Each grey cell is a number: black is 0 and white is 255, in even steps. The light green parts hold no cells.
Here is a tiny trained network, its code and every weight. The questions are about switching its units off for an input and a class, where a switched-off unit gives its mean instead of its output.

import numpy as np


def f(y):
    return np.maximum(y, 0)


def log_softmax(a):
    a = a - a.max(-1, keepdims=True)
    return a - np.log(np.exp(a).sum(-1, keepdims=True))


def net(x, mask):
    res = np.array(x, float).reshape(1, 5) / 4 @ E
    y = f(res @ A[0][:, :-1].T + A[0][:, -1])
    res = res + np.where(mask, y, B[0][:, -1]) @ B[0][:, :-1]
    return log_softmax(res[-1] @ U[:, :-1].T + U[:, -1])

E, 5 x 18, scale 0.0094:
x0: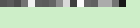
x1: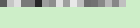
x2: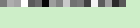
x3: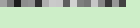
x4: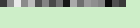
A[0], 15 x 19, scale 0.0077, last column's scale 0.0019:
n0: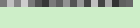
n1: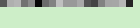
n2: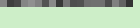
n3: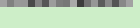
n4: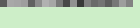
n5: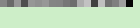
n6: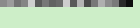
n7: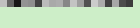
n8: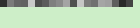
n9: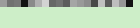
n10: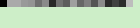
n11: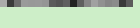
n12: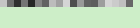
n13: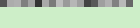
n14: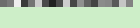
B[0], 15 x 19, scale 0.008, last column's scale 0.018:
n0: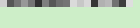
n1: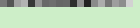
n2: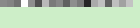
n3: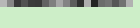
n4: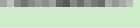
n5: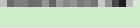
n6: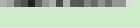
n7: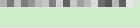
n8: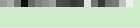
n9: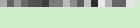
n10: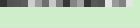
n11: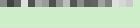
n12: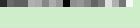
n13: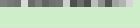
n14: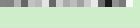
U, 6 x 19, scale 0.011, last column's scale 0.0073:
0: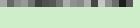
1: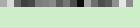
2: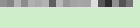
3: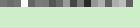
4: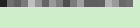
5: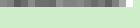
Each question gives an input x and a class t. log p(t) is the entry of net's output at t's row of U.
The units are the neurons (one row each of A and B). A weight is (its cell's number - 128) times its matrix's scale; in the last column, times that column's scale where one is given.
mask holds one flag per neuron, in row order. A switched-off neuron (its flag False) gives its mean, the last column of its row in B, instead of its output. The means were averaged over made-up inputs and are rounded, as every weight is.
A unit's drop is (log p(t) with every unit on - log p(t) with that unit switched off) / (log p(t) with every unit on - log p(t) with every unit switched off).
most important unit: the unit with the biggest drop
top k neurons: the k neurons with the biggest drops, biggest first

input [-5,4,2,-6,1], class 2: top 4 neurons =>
[n14; n8; n6; n9]
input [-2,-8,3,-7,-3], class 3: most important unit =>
n11
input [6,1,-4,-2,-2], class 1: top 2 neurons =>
[n8; n0]
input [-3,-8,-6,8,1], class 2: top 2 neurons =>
[n7; n1]
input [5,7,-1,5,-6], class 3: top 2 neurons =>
[n13; n1]
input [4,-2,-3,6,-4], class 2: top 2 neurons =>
[n7; n10]
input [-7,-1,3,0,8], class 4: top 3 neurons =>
[n10; n8; n6]
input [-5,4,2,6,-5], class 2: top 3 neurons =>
[n7; n8; n6]
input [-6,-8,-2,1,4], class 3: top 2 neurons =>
[n8; n2]
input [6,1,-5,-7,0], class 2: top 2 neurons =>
[n14; n5]
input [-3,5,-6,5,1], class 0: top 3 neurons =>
[n9; n14; n8]
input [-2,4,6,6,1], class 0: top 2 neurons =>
[n14; n0]
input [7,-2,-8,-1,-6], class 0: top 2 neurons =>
[n9; n5]
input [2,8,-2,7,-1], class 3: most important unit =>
n1
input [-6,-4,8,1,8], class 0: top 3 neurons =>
[n0; n3; n12]
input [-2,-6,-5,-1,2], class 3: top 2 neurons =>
[n0; n11]
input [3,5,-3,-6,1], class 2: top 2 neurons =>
[n14; n11]
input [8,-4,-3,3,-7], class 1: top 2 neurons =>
[n8; n6]
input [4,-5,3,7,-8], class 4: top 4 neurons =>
[n12; n14; n13; n5]
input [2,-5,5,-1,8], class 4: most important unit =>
n10
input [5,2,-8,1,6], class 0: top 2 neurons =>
[n9; n5]
